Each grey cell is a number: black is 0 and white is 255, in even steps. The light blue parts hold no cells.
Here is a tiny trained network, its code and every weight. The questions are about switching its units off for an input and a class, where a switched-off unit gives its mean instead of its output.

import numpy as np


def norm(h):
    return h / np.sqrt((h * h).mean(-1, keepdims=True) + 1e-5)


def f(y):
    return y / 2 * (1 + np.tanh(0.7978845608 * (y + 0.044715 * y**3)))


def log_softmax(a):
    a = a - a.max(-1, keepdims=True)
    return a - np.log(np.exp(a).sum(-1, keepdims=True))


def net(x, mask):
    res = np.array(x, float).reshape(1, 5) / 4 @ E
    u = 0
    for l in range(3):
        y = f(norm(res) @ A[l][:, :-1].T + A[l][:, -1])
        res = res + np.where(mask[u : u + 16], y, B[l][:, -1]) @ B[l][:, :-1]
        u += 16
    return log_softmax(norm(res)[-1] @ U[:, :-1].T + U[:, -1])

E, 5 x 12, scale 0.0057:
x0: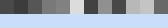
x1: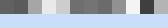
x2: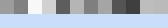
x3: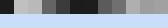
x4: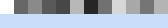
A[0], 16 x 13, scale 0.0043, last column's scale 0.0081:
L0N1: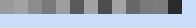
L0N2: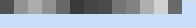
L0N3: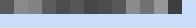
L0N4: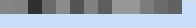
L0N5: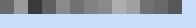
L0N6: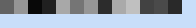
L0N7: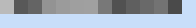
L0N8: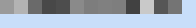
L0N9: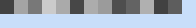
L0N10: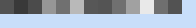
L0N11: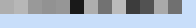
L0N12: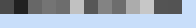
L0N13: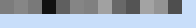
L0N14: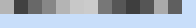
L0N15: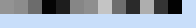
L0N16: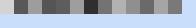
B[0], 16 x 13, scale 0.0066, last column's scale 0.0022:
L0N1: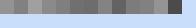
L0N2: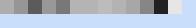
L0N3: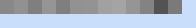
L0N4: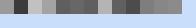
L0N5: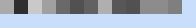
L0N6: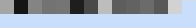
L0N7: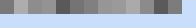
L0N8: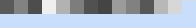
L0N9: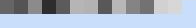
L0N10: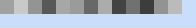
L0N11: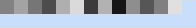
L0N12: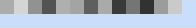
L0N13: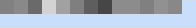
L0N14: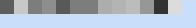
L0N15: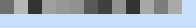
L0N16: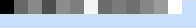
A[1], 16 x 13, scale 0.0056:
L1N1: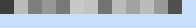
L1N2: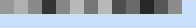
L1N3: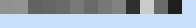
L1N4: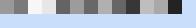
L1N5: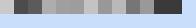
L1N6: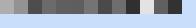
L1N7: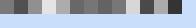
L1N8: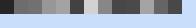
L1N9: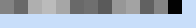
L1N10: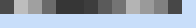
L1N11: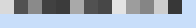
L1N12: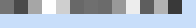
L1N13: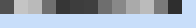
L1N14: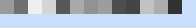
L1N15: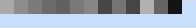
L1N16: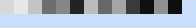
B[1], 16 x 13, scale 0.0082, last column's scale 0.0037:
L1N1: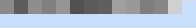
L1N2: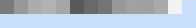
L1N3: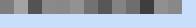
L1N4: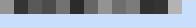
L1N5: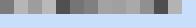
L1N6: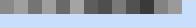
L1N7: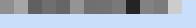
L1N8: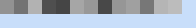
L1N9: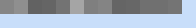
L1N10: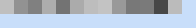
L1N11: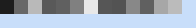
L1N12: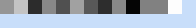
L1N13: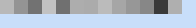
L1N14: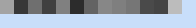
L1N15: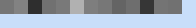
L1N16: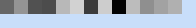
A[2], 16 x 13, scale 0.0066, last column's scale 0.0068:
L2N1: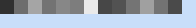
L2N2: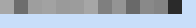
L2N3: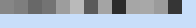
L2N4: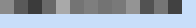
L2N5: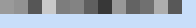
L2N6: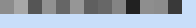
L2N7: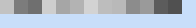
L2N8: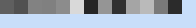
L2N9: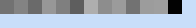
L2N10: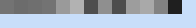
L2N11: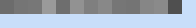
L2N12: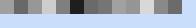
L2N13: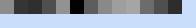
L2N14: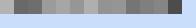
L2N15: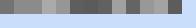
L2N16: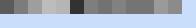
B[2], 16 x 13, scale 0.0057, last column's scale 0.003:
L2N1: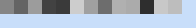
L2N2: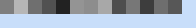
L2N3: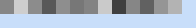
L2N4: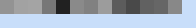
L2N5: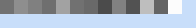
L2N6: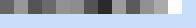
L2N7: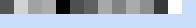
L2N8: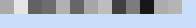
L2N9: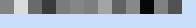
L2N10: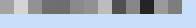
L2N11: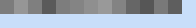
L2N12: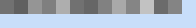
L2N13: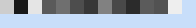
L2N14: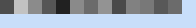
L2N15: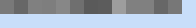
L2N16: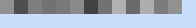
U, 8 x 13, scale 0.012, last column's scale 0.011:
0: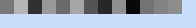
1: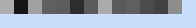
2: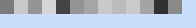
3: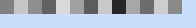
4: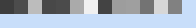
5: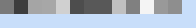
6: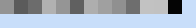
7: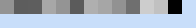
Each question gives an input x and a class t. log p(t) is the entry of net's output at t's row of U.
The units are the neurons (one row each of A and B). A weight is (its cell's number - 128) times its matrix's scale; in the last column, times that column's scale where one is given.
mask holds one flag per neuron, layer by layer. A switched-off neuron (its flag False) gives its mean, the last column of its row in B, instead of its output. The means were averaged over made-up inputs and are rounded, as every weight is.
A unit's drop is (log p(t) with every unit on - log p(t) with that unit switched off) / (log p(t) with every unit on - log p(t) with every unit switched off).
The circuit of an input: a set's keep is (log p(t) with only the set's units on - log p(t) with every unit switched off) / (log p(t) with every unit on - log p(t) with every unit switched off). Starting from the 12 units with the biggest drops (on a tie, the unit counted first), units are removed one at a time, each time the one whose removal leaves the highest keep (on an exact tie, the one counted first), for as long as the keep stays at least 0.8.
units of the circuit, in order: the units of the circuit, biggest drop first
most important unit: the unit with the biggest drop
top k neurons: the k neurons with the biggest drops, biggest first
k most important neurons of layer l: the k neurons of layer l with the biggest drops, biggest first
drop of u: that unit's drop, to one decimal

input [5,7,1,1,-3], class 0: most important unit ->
L1N12
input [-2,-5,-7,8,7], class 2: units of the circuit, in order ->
[L1N10 L1N13]
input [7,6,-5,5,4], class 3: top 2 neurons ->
[L0N8 L0N12]
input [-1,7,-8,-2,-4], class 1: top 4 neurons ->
[L0N6 L2N13 L0N8 L0N13]
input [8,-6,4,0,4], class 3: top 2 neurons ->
[L1N12 L0N12]
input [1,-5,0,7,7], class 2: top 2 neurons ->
[L1N13 L1N10]
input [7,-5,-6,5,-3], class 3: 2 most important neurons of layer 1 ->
[L1N14 L1N4]
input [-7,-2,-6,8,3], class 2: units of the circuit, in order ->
[L1N10 L1N13]
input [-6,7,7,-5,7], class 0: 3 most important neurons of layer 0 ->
[L0N9 L0N4 L0N5]
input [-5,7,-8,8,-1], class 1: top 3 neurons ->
[L0N6 L0N8 L2N13]
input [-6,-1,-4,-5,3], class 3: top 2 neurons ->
[L1N16 L0N2]
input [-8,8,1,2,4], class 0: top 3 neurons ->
[L1N12 L1N7 L0N12]
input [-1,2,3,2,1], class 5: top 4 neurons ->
[L0N2 L0N4 L0N5 L2N12]
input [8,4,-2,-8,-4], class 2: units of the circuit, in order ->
[L2N7]
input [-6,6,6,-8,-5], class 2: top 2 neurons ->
[L0N14 L0N8]
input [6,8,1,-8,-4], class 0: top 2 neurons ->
[L1N12 L0N2]
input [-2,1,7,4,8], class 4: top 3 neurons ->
[L1N11 L0N16 L0N4]
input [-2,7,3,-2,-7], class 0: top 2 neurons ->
[L1N12 L0N16]
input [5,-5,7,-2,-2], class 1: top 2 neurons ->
[L1N4 L1N14]
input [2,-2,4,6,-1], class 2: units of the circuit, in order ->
[L1N13]
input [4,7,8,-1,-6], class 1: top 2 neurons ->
[L1N14 L1N4]
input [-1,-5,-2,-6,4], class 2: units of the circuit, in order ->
[L1N5 L2N7]
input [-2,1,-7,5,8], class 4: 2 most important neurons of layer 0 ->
[L0N16 L0N14]
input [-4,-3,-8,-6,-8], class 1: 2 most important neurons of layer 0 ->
[L0N6 L0N16]
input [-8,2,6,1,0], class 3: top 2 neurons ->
[L1N16 L0N11]
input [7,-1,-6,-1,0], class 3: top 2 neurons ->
[L0N12 L0N10]
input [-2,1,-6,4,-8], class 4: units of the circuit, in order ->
[L1N8]
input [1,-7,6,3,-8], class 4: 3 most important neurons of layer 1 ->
[L1N8 L1N12 L1N7]
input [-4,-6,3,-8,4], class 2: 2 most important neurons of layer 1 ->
[L1N5 L1N12]
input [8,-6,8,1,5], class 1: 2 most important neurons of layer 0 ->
[L0N11 L0N9]
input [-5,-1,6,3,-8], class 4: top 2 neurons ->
[L0N9 L1N8]
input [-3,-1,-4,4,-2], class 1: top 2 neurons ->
[L0N6 L2N13]
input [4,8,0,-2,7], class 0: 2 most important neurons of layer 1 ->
[L1N12 L1N7]
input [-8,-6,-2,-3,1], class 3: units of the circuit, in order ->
[L1N16]
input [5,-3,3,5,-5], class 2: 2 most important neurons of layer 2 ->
[L2N6 L2N13]
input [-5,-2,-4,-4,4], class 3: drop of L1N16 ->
1.1
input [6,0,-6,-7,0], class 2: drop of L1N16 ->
0.0
